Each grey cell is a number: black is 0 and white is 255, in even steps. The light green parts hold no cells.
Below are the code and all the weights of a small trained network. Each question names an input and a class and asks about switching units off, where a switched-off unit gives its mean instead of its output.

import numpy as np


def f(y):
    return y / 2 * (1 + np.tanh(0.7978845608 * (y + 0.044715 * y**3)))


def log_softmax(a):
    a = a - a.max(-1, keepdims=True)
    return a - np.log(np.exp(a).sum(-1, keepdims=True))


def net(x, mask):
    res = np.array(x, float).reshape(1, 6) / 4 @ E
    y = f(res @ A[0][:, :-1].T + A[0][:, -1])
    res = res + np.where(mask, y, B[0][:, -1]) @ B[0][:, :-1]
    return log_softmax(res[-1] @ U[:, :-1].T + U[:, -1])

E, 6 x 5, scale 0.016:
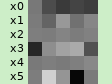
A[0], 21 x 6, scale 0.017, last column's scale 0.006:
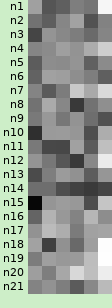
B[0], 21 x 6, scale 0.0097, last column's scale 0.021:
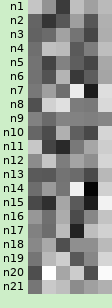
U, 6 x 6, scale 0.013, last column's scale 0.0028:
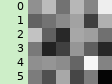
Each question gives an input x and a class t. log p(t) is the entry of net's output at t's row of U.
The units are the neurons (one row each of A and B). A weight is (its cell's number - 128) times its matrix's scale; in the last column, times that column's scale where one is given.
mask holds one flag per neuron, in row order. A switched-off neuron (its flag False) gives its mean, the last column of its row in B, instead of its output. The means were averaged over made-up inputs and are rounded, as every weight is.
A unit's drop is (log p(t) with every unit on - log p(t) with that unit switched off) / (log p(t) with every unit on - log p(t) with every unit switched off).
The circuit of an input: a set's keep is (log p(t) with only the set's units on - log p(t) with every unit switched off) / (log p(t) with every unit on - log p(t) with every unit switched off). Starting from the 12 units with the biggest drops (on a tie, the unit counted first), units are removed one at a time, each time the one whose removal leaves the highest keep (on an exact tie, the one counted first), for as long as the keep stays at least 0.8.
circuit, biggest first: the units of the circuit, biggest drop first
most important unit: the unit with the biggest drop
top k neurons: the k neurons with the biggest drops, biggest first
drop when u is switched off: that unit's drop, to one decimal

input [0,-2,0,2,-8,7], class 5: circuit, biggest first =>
n20, n7
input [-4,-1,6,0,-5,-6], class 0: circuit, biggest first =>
n15, n20
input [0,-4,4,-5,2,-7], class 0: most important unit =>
n20
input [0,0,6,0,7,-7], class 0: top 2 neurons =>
n20, n15
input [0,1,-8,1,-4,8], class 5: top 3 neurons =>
n20, n7, n17
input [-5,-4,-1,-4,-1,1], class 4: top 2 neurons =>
n14, n17
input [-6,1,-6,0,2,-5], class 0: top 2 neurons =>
n15, n20
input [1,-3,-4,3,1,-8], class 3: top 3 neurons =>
n11, n8, n2
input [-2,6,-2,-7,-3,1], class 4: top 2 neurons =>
n14, n7
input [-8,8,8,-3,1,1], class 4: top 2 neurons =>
n17, n14
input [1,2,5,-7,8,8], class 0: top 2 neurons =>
n14, n12
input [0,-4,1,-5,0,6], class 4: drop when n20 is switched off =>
0.2
